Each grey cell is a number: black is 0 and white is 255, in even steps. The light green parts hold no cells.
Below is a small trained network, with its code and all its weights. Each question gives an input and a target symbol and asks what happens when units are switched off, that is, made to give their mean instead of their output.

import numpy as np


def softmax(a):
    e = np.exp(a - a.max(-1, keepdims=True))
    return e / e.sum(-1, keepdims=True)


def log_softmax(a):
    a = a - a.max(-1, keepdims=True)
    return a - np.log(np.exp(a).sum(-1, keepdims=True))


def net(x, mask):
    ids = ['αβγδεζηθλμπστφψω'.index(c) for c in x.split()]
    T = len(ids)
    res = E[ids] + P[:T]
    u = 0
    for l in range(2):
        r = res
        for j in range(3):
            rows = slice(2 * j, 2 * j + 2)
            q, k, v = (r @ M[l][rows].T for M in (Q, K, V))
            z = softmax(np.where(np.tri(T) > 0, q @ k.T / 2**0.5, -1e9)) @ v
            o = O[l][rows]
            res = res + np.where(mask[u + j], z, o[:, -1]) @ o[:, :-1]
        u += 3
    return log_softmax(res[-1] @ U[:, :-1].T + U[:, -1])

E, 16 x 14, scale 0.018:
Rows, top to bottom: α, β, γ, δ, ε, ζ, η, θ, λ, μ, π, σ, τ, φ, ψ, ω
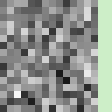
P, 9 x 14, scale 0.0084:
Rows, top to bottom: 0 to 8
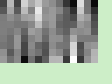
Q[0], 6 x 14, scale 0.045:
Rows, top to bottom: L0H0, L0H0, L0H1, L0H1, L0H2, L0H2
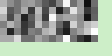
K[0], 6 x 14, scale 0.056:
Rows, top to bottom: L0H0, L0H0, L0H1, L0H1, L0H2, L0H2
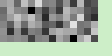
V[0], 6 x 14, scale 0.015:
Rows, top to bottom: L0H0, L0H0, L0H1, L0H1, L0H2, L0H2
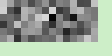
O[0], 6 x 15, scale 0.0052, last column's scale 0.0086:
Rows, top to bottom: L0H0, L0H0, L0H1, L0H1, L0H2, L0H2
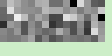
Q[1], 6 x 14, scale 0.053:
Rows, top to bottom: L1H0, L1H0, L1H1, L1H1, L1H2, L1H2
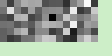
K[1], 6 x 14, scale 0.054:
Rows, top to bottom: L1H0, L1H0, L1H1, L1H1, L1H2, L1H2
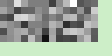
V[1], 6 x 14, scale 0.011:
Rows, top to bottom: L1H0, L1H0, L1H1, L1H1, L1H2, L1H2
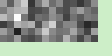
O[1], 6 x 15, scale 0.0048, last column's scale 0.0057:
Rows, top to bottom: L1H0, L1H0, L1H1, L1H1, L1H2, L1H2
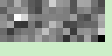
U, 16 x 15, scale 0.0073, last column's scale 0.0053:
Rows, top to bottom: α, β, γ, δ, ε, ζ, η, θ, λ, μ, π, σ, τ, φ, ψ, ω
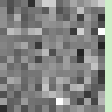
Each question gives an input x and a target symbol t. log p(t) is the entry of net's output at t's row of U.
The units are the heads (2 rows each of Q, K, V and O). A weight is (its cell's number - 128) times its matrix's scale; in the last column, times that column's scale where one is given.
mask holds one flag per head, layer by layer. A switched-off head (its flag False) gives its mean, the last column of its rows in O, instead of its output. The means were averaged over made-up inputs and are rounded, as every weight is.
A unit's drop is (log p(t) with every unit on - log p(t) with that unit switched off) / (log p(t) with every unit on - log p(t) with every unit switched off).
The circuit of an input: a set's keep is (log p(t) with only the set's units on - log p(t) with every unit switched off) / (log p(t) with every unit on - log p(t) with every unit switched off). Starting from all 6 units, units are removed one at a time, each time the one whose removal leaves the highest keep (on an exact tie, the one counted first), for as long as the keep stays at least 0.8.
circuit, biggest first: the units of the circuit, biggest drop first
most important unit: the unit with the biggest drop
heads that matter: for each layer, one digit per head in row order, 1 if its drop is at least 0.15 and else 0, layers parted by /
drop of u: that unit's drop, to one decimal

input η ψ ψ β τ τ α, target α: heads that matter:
011 / 000
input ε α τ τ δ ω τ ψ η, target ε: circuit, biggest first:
(L0H0)
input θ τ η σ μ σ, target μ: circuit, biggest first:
(L0H2, L1H2)
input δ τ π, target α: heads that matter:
101 / 000
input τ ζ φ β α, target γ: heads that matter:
010 / 011
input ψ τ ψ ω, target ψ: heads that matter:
110 / 000
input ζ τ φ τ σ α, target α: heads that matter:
111 / 000
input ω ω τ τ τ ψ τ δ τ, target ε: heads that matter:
100 / 010
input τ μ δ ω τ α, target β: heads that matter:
100 / 000
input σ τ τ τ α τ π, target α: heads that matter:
001 / 000
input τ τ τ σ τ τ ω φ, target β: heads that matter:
100 / 000
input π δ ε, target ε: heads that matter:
110 / 000
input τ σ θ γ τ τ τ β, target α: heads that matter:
001 / 011
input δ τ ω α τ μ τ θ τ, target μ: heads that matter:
010 / 111
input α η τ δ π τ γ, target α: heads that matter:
001 / 000
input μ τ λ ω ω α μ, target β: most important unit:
L0H0
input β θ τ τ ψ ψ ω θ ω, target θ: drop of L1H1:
0.1
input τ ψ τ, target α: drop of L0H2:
0.3
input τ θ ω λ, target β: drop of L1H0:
0.1
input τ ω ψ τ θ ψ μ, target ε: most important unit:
L0H0
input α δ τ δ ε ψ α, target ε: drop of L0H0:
1.2
